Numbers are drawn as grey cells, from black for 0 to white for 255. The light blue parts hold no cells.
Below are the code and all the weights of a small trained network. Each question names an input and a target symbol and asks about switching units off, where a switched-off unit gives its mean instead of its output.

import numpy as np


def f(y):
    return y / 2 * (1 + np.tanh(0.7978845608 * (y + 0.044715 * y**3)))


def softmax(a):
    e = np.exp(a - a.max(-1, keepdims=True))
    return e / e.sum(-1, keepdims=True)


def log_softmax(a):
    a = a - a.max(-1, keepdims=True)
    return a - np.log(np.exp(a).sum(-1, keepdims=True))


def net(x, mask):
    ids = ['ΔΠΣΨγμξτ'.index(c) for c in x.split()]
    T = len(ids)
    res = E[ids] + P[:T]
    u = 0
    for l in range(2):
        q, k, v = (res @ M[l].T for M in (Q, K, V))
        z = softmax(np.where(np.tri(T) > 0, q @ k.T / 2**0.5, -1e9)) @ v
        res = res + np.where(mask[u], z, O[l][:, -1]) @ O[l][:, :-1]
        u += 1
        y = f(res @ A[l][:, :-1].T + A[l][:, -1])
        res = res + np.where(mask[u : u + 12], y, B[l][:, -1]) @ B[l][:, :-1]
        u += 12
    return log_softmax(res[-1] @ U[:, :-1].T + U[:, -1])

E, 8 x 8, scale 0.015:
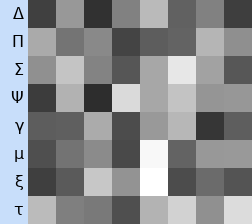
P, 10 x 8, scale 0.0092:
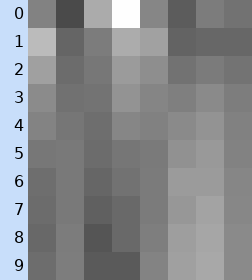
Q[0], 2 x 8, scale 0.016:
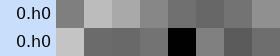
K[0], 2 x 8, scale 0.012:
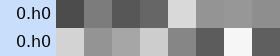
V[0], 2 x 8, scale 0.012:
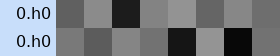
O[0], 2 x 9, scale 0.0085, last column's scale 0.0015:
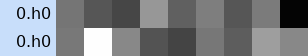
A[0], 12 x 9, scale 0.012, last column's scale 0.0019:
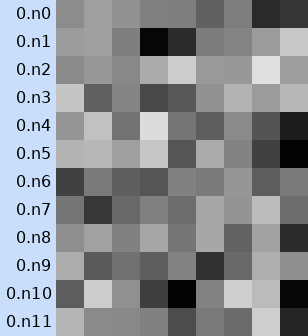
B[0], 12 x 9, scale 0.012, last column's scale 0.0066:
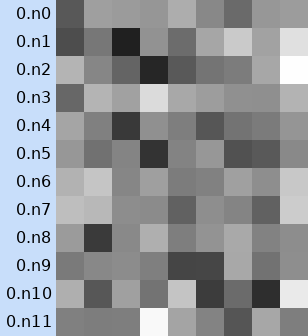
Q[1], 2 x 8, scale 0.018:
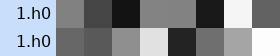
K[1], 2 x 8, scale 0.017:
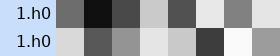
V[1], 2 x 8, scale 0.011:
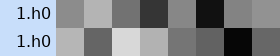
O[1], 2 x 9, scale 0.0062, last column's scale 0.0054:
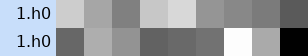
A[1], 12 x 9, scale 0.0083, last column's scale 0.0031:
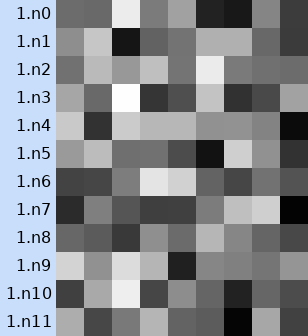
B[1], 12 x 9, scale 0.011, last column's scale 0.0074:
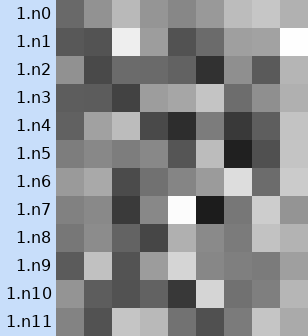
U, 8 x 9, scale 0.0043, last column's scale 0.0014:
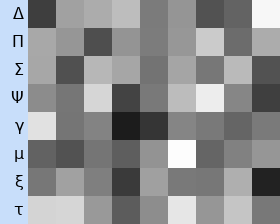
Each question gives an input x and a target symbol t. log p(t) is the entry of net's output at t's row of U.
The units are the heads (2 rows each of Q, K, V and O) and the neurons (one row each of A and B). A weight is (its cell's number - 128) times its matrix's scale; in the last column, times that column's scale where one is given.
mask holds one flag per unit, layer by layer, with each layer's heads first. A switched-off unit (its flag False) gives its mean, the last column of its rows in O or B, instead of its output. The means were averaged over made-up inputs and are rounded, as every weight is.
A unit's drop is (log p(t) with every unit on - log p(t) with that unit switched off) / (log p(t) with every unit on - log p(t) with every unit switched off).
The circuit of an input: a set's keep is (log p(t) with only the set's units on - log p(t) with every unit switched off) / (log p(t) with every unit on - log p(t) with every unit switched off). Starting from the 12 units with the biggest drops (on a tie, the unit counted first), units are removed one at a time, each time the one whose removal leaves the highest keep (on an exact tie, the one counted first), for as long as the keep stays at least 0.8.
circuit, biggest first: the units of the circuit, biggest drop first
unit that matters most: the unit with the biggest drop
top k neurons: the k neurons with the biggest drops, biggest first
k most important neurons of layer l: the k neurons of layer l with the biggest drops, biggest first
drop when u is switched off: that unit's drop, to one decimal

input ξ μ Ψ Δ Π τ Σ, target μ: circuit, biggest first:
(1.h0, 1.n3, 0.n4)
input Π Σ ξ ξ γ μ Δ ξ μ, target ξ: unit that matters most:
0.n1
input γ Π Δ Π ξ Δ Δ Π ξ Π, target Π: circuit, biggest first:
(0.n3, 1.h0, 0.n1, 1.n6)
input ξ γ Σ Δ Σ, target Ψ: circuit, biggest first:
(1.n1, 1.h0)
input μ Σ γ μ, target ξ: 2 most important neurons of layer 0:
(0.n1, 0.n2)
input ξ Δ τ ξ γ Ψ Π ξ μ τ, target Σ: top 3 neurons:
(0.n1, 1.n11, 0.n2)
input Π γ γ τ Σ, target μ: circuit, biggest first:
(1.h0, 0.n5, 1.n3)
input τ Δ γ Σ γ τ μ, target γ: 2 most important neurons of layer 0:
(0.n10, 0.n2)
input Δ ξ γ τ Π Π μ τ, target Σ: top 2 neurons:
(0.n1, 0.n2)
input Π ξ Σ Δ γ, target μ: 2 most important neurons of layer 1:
(1.n3, 1.n10)
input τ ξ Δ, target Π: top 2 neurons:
(0.n2, 1.n6)
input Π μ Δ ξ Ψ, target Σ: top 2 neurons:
(1.n11, 1.n1)
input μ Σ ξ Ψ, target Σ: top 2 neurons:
(1.n11, 0.n2)
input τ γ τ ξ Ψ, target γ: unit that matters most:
0.n10
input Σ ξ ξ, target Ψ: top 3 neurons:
(1.n0, 1.n6, 0.n1)
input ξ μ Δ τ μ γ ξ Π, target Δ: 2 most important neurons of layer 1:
(1.n9, 1.n6)
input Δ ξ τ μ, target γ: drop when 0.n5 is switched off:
0.0
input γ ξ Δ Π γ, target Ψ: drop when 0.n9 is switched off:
0.1
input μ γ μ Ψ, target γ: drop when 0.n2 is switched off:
0.2
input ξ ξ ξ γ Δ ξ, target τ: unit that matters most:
0.h0
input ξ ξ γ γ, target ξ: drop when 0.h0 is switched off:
0.9
